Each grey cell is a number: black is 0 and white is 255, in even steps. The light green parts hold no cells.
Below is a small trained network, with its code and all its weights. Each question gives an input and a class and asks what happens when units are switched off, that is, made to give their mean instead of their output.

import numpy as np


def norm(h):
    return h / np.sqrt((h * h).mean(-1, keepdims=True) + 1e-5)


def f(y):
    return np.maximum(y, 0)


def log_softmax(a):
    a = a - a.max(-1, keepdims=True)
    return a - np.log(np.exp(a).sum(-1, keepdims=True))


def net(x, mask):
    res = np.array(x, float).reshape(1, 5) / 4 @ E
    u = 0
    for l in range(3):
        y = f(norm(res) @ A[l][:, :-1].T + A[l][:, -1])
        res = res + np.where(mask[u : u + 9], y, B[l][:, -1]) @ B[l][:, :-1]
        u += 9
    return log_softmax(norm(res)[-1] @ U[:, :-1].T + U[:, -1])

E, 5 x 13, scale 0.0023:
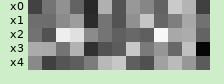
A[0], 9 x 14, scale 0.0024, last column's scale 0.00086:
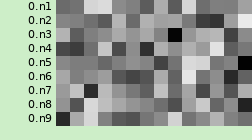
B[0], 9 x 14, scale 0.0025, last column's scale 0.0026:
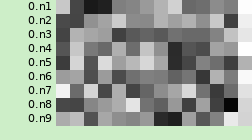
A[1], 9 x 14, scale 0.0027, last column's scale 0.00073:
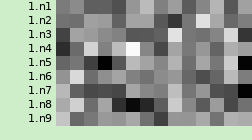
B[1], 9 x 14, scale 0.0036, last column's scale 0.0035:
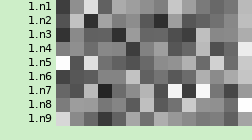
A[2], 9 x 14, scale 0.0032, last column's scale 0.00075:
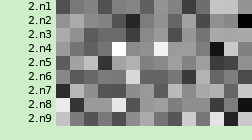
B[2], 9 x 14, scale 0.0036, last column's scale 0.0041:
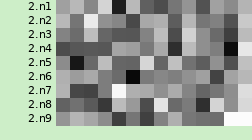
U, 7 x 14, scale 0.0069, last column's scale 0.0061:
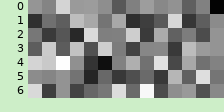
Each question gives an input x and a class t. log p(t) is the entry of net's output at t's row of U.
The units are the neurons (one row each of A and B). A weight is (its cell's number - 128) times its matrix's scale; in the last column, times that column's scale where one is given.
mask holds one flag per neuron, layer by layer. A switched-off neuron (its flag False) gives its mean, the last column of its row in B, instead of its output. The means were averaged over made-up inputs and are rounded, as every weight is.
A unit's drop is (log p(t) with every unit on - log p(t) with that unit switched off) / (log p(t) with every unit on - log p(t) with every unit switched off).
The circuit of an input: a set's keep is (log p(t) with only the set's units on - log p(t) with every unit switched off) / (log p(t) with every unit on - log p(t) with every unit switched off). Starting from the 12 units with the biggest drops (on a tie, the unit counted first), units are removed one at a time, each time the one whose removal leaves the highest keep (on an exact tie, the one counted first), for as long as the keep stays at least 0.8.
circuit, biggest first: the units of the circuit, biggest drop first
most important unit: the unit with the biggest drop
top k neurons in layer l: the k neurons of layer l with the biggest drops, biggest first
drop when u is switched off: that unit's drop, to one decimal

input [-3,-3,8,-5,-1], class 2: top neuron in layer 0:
(0.n1)
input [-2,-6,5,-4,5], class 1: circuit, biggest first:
(1.n2 0.n5 0.n3 0.n8)
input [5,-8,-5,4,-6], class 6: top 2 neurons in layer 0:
(0.n4 0.n9)
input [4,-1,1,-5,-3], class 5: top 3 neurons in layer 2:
(2.n4 2.n6 2.n7)
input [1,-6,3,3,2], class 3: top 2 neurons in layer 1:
(1.n5 1.n2)
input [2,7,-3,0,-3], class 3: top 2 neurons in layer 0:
(0.n9 0.n1)
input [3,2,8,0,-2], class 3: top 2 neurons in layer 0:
(0.n8 0.n7)
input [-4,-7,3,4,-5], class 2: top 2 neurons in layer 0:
(0.n1 0.n7)
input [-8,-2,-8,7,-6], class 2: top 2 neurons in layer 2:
(2.n4 2.n9)
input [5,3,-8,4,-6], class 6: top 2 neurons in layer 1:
(1.n7 1.n8)
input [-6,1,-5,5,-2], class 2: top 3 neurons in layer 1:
(1.n5 1.n6 1.n3)
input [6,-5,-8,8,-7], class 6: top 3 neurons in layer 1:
(1.n7 1.n5 1.n1)
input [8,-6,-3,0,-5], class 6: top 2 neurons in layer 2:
(2.n5 2.n9)
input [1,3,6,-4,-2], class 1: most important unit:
0.n7
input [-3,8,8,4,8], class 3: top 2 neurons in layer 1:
(1.n2 1.n5)
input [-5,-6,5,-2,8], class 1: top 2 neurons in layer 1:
(1.n2 1.n5)
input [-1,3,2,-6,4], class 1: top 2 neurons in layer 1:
(1.n2 1.n4)
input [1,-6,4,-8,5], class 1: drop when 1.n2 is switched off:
0.2
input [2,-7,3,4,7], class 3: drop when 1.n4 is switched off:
0.1
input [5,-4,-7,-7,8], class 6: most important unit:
1.n5
